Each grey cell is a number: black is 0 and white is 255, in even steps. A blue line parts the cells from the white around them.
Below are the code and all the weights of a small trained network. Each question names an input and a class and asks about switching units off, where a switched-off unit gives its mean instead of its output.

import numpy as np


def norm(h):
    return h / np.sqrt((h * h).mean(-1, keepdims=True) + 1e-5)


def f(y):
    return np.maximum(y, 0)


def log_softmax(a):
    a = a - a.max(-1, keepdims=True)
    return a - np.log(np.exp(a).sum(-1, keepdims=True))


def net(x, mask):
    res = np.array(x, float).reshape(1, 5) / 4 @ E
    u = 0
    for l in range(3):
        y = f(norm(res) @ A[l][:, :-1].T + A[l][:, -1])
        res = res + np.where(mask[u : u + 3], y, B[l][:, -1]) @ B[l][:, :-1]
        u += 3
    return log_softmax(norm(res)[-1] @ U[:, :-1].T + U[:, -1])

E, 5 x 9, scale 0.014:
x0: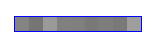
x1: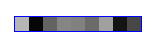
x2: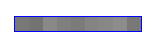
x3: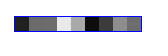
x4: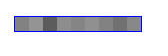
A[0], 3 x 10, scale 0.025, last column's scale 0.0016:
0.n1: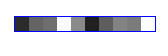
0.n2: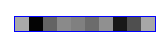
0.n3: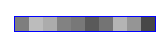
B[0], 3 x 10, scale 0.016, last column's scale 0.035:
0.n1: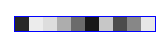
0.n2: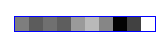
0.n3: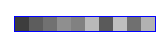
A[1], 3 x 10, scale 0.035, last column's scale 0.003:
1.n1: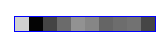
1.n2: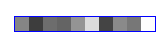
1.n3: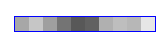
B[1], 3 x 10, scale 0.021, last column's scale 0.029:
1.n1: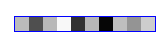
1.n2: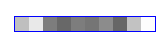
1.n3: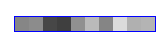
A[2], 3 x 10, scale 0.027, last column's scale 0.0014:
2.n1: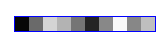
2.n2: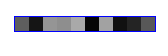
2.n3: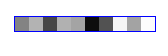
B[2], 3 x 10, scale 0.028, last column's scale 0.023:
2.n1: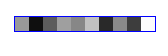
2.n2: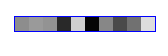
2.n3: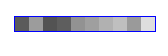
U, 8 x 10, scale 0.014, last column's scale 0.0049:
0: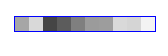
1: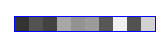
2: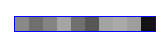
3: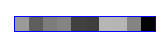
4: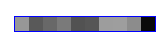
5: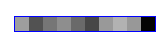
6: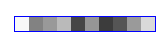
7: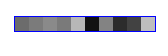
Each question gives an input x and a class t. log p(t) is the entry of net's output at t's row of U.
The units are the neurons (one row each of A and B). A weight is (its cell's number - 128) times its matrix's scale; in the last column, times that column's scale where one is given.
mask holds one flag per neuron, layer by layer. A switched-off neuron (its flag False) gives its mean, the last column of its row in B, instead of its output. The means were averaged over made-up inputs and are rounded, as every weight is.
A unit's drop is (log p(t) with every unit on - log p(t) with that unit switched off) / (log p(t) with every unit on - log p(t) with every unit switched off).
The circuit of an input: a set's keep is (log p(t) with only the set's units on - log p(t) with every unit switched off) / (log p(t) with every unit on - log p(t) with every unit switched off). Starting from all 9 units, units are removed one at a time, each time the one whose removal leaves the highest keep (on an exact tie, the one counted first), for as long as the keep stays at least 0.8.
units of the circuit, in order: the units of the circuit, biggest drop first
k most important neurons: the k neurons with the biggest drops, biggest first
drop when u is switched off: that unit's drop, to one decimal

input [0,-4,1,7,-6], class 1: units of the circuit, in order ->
[0.n2 2.n1]
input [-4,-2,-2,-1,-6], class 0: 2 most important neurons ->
[0.n1 0.n2]
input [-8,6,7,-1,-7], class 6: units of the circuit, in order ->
[0.n1 1.n1]
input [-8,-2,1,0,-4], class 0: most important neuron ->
[0.n1]
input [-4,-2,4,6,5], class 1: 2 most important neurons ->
[0.n2 2.n1]
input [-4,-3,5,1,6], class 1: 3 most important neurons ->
[0.n2 1.n2 2.n1]
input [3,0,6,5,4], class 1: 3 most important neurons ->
[0.n2 1.n3 2.n1]
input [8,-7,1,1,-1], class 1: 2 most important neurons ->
[0.n2 0.n3]
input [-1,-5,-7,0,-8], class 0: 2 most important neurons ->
[0.n1 1.n2]
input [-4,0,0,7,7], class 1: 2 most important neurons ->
[0.n2 1.n3]
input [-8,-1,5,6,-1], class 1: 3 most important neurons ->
[0.n2 1.n3 2.n1]
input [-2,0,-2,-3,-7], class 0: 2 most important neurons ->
[0.n2 0.n1]
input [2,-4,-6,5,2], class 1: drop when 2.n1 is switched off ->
0.2
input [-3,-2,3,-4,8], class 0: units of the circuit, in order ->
[0.n2]
